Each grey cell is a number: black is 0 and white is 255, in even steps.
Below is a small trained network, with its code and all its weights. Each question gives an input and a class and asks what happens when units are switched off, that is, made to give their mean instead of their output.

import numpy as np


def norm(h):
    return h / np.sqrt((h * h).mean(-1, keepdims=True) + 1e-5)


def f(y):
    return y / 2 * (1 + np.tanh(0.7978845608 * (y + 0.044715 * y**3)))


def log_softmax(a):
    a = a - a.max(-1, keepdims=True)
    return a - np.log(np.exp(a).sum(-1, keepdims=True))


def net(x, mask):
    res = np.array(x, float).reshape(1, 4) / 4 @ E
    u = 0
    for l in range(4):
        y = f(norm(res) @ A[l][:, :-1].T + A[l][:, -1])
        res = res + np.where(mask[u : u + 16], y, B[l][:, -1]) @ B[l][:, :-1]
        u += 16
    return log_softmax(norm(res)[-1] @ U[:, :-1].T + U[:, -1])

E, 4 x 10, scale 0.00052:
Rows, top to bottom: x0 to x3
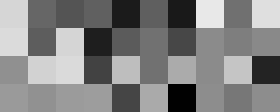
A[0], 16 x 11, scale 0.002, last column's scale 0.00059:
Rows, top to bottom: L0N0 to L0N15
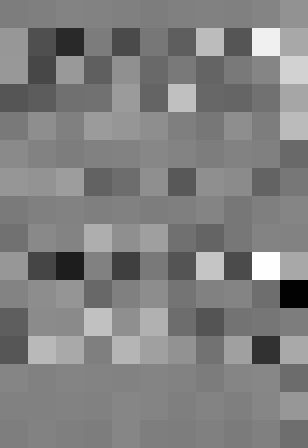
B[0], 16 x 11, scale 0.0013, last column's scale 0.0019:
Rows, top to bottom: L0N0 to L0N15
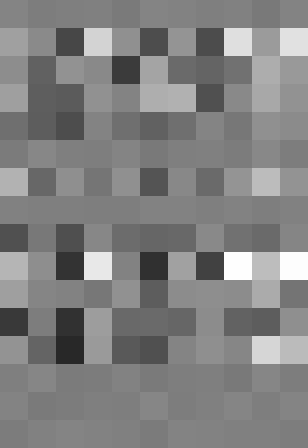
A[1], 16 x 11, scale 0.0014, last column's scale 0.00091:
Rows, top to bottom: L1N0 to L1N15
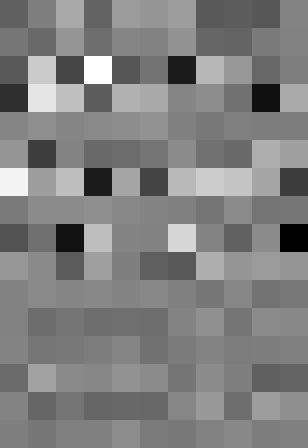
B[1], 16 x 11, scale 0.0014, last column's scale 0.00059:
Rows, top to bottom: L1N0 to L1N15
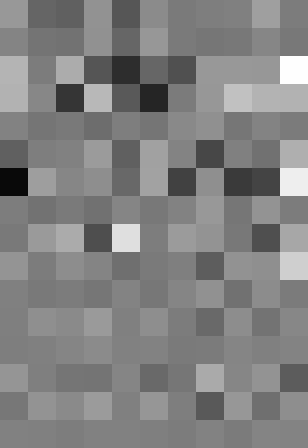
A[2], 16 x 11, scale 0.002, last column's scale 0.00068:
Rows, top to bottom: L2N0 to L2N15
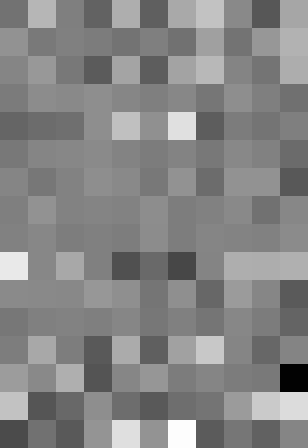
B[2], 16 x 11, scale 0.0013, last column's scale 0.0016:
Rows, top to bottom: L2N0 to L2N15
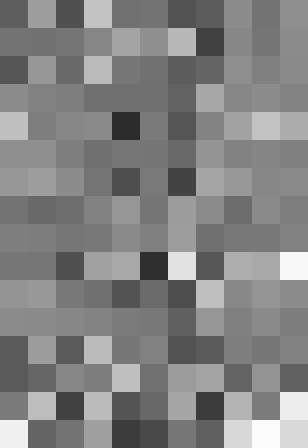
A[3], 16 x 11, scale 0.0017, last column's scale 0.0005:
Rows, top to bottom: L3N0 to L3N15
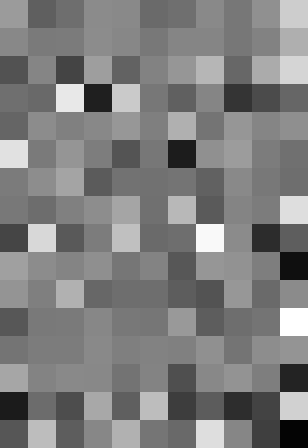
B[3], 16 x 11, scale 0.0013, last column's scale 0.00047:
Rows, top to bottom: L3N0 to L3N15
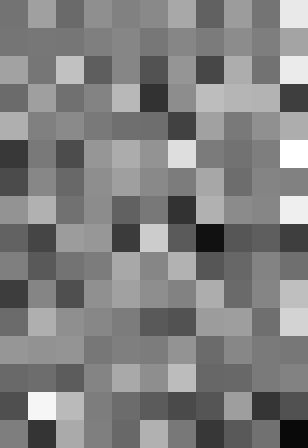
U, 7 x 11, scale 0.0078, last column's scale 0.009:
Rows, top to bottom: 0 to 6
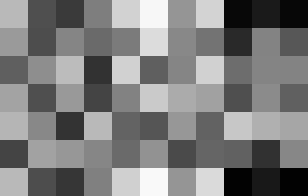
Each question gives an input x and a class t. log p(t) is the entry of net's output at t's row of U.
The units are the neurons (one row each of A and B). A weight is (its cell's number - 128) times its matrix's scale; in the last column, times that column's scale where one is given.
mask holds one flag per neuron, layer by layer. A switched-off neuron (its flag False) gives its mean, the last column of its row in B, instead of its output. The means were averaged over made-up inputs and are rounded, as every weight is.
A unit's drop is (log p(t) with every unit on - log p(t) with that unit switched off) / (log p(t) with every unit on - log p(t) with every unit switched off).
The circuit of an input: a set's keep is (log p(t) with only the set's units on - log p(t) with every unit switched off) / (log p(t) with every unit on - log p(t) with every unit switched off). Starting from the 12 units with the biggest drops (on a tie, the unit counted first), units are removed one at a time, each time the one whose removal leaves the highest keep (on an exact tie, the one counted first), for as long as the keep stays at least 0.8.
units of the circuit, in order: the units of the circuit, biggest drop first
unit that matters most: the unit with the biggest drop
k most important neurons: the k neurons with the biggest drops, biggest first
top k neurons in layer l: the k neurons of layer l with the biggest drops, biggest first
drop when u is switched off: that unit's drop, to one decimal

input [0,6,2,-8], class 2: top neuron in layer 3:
(L3N3)
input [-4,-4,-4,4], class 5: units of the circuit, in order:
(L0N9, L2N9, L3N14, L0N1)
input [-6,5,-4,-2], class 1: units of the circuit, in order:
(L0N9, L0N1)
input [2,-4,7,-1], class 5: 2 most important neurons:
(L0N9, L1N6)
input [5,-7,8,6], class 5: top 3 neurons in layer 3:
(L3N8, L3N15, L3N3)
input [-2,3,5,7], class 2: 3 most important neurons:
(L3N3, L0N6, L0N9)
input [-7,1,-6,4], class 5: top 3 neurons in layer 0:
(L0N9, L0N11, L0N1)
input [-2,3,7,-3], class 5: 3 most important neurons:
(L1N6, L0N9, L0N1)
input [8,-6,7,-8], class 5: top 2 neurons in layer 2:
(L2N9, L2N12)
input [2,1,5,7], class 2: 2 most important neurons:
(L0N9, L0N6)
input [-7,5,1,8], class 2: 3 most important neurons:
(L0N9, L0N1, L2N15)
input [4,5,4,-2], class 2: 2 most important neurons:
(L1N6, L3N3)
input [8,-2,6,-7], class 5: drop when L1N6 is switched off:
0.9
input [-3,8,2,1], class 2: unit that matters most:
L3N3
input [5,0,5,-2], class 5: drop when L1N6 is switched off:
0.8
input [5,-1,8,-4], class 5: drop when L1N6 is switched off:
0.1
